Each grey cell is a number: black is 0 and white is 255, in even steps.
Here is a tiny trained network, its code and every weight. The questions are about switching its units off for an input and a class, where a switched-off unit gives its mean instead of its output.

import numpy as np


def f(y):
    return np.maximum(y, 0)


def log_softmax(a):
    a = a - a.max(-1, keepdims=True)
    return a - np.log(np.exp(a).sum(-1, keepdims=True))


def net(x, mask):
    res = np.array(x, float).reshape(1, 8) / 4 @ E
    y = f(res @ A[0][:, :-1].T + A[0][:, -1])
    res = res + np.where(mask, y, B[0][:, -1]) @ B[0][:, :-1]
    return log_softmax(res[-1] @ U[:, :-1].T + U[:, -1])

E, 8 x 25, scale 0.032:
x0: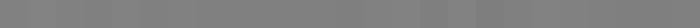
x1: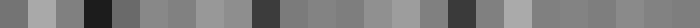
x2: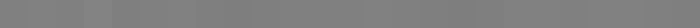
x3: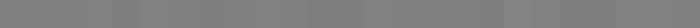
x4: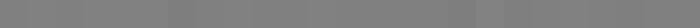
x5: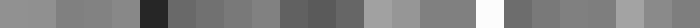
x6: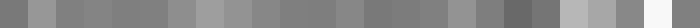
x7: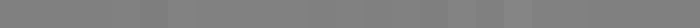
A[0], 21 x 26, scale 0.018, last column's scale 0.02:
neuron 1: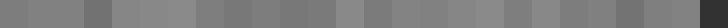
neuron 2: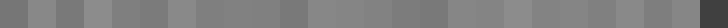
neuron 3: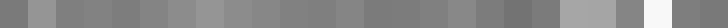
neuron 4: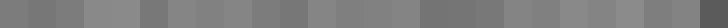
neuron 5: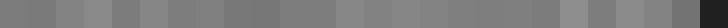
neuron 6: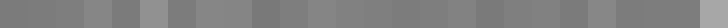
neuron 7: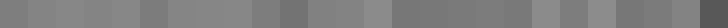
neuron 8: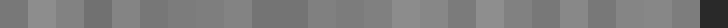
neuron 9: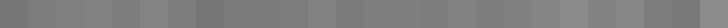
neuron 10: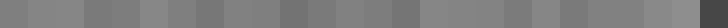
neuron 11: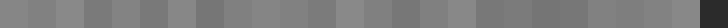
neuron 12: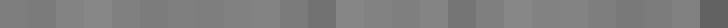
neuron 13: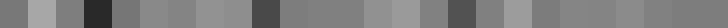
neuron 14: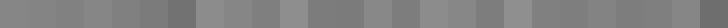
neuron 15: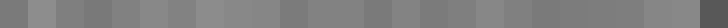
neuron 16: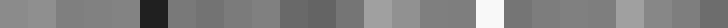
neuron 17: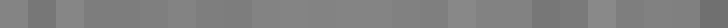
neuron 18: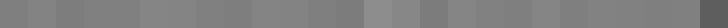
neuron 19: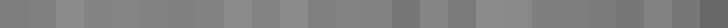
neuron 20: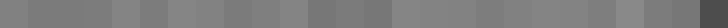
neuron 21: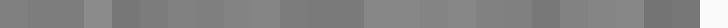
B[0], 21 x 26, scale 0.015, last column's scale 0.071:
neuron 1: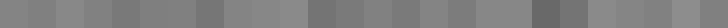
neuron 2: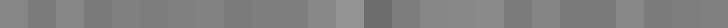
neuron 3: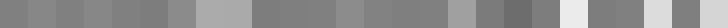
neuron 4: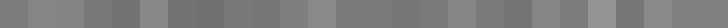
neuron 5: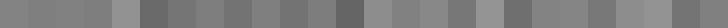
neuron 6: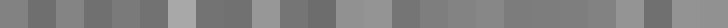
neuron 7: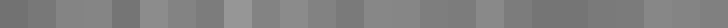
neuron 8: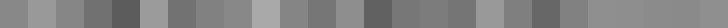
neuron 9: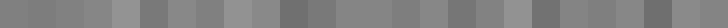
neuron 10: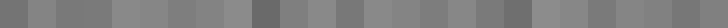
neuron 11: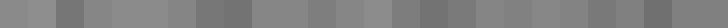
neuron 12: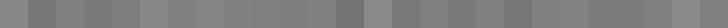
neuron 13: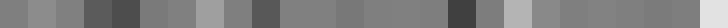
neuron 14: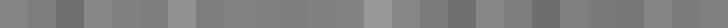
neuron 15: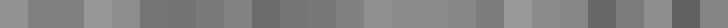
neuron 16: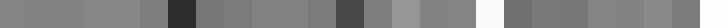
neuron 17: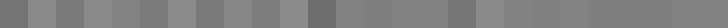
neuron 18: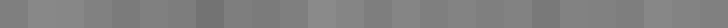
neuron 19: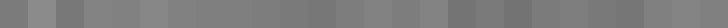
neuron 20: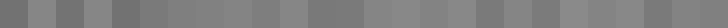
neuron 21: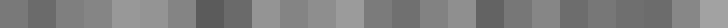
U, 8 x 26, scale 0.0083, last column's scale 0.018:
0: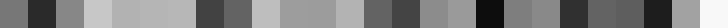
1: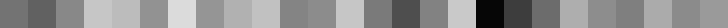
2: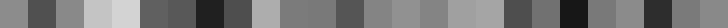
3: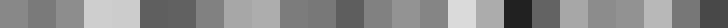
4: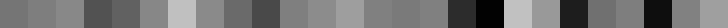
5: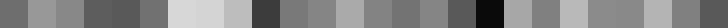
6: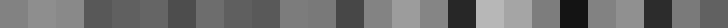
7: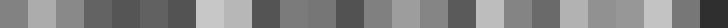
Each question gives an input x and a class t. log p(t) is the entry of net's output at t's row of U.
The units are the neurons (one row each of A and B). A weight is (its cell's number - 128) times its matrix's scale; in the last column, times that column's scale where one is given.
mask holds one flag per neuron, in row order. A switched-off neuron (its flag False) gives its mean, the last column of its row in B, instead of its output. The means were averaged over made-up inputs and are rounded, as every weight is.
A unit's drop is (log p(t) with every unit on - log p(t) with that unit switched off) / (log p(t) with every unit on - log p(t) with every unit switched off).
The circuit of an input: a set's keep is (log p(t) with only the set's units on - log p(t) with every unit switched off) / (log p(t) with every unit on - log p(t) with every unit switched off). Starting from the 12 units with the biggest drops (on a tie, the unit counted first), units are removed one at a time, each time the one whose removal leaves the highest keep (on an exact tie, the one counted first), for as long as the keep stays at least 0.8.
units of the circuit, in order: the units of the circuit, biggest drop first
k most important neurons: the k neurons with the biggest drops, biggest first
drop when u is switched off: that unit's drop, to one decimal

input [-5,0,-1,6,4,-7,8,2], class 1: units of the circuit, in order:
neuron 13; neuron 16
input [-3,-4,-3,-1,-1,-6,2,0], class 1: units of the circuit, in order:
neuron 16; neuron 13
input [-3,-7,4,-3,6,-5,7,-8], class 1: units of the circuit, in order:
neuron 16
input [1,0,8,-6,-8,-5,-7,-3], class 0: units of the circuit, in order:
neuron 16; neuron 13
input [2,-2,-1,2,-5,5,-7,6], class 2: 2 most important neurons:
neuron 13; neuron 3
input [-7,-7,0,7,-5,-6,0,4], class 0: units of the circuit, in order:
neuron 3; neuron 16
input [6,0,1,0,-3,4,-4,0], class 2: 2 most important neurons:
neuron 13; neuron 3
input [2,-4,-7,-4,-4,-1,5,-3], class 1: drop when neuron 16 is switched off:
0.7
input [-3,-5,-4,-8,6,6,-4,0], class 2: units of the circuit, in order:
neuron 3; neuron 13
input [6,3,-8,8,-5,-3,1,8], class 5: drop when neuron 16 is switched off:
1.0
